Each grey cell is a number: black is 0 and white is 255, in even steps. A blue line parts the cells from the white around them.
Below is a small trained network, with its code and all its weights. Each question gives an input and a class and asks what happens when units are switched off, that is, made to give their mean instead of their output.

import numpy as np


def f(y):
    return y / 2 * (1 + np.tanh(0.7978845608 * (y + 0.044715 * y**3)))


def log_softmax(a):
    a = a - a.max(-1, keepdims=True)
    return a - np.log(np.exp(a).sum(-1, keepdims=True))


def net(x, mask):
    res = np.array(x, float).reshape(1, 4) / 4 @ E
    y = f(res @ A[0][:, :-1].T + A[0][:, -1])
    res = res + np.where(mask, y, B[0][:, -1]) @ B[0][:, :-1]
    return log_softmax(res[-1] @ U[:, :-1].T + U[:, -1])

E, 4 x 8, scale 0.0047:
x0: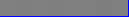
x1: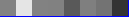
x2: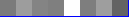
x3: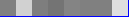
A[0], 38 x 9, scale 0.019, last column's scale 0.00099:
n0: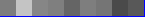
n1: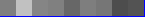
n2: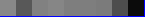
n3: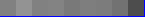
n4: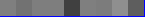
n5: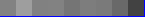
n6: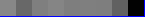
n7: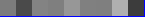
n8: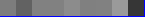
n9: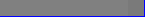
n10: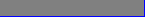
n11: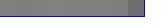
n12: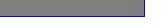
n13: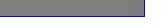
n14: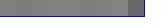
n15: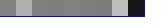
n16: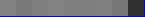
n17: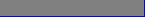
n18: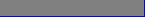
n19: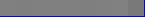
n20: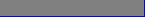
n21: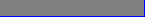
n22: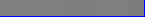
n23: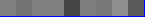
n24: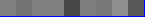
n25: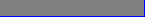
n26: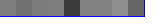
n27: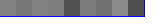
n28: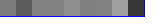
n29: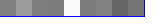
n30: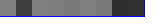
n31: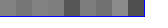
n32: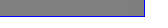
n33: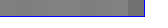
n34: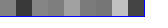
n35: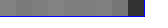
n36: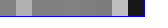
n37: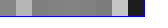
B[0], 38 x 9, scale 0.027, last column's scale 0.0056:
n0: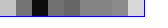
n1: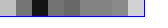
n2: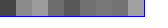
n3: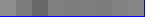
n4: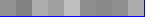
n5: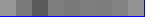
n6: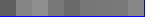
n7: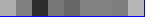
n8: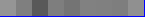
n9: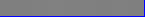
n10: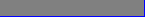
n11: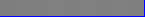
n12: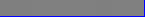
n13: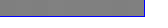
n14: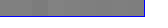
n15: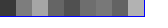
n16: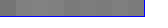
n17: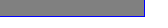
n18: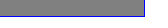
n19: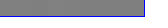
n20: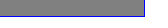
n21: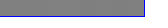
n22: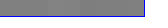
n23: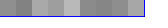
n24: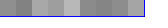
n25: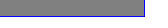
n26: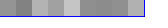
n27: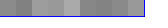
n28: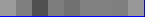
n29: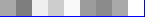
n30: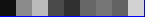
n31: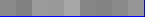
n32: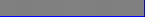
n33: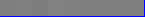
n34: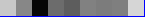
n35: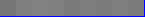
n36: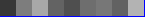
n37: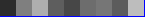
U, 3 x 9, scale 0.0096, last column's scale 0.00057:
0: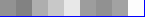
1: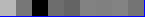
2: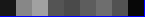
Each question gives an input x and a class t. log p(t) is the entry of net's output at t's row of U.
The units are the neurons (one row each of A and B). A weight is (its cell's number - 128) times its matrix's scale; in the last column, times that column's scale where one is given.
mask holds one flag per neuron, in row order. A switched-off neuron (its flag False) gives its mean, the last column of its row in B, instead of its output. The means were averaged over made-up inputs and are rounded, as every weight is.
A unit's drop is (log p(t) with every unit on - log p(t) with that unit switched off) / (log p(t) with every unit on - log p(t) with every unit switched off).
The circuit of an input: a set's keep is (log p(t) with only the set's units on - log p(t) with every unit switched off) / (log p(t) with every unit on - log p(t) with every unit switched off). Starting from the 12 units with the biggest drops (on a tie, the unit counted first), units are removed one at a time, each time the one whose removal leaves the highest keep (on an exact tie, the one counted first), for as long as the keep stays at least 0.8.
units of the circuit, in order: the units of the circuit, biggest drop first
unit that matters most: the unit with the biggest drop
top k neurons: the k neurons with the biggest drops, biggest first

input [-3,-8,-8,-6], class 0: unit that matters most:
n26
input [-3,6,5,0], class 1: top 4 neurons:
[n0, n1, n26, n4]
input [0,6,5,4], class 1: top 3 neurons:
[n0, n1, n26]
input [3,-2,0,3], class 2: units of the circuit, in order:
[n0, n29]
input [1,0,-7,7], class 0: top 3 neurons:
[n26, n4, n30]
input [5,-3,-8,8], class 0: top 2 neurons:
[n26, n4]
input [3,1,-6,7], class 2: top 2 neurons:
[n37, n29]
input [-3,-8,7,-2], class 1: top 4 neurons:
[n34, n7, n28, n26]
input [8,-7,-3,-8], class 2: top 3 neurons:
[n30, n2, n0]
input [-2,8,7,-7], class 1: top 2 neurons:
[n0, n1]
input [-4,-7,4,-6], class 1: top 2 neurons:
[n34, n7]
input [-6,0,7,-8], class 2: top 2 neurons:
[n30, n2]
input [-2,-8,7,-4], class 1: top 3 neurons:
[n34, n7, n28]
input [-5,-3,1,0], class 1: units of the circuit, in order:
[n29]
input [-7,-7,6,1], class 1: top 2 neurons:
[n34, n7]
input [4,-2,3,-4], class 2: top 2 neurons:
[n30, n26]
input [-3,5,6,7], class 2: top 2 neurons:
[n37, n36]
